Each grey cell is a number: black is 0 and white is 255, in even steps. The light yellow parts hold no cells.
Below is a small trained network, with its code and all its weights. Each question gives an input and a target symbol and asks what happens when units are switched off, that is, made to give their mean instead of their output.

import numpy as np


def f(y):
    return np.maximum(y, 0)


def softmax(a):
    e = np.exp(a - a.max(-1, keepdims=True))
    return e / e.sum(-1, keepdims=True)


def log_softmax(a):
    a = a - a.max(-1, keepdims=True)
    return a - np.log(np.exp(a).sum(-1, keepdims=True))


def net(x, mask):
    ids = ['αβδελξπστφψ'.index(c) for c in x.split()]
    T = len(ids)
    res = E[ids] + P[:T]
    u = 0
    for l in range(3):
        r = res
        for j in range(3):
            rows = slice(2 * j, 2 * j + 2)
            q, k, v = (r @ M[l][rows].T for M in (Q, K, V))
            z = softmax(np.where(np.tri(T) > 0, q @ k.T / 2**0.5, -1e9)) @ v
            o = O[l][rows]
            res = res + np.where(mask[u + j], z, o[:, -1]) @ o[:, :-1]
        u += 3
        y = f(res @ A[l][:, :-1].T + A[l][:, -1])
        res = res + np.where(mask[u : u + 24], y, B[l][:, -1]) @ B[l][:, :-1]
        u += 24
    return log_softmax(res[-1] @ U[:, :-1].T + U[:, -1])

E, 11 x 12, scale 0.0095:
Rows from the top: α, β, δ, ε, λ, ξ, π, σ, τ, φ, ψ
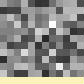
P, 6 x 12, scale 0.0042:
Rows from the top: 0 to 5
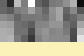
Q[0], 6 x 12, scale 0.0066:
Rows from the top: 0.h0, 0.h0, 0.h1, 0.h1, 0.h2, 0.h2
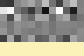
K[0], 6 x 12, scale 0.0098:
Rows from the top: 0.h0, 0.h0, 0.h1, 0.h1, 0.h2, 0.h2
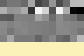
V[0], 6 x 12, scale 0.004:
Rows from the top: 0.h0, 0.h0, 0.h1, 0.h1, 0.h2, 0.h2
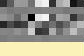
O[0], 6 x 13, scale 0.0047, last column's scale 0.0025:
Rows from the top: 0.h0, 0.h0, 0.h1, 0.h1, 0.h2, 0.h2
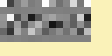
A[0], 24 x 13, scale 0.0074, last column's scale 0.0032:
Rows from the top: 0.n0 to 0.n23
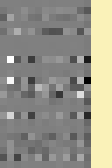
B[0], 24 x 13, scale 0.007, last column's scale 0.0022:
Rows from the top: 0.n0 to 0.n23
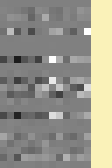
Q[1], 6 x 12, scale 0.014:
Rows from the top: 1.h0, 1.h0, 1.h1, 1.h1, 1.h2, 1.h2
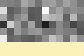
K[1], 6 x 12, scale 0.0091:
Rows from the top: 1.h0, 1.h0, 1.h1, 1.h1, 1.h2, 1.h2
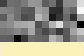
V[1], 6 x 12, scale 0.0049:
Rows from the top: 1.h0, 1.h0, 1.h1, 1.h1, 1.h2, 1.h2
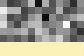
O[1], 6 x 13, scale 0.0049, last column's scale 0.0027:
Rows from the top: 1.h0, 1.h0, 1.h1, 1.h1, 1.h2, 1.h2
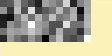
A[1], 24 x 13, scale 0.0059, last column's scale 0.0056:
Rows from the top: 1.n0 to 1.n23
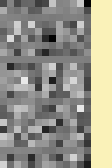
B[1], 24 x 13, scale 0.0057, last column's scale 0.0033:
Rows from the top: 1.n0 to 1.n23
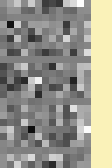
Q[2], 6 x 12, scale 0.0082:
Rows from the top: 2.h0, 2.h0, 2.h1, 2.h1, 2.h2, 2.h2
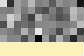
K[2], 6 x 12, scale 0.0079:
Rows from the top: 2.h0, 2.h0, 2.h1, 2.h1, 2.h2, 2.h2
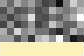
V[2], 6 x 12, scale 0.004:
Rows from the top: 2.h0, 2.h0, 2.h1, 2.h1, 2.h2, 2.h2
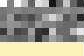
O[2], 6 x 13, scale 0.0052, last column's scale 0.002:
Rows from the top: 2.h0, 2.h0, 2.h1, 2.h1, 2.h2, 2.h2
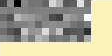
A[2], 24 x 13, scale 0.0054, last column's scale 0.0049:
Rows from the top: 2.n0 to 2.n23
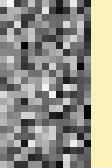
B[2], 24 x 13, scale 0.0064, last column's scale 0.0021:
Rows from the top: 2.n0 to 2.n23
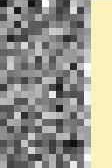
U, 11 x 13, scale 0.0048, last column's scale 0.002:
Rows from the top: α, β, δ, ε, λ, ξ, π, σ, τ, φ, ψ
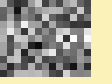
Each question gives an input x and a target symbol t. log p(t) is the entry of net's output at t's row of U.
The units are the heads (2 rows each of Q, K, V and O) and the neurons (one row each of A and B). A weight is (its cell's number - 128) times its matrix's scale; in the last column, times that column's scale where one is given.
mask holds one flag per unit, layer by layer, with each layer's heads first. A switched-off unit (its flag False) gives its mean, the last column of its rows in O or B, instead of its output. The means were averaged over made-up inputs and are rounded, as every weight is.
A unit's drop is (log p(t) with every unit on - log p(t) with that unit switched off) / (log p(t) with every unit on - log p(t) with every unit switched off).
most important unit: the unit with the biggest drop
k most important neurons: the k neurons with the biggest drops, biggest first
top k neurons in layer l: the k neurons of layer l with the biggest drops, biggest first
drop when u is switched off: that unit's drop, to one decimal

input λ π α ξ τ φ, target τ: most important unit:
1.h1
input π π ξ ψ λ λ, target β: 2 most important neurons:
0.n12; 0.n8
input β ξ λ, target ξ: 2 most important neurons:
1.n23; 0.n12
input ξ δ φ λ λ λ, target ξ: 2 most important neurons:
0.n8; 0.n16
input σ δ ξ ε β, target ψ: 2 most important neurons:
2.n12; 0.n22
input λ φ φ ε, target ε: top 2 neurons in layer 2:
2.n20; 2.n13
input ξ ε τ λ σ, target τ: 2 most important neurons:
1.n19; 1.n23
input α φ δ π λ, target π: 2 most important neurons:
2.n22; 0.n12
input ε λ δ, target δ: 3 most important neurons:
2.n0; 0.n12; 2.n20
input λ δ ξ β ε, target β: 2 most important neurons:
0.n12; 0.n22
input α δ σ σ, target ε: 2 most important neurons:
2.n13; 1.n7
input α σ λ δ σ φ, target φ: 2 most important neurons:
2.n20; 0.n12
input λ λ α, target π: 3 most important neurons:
1.n5; 2.n22; 1.n7
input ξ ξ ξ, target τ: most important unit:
0.h0
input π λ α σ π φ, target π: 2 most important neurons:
2.n3; 2.n22
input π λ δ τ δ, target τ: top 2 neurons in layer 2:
2.n17; 2.n2
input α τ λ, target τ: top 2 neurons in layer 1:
1.n23; 1.n19
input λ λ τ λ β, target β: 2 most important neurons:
1.n0; 0.n8
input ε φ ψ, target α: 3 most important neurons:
2.n23; 1.n7; 2.n14
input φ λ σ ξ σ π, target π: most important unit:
2.h2
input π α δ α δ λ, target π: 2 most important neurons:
0.n12; 2.n22
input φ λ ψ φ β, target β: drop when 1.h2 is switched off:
0.4
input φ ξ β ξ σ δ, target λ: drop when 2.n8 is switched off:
0.2
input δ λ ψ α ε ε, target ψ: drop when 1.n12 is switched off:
0.1
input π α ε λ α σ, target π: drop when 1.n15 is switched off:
0.0
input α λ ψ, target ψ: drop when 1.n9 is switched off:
0.1
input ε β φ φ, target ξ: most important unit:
0.h0
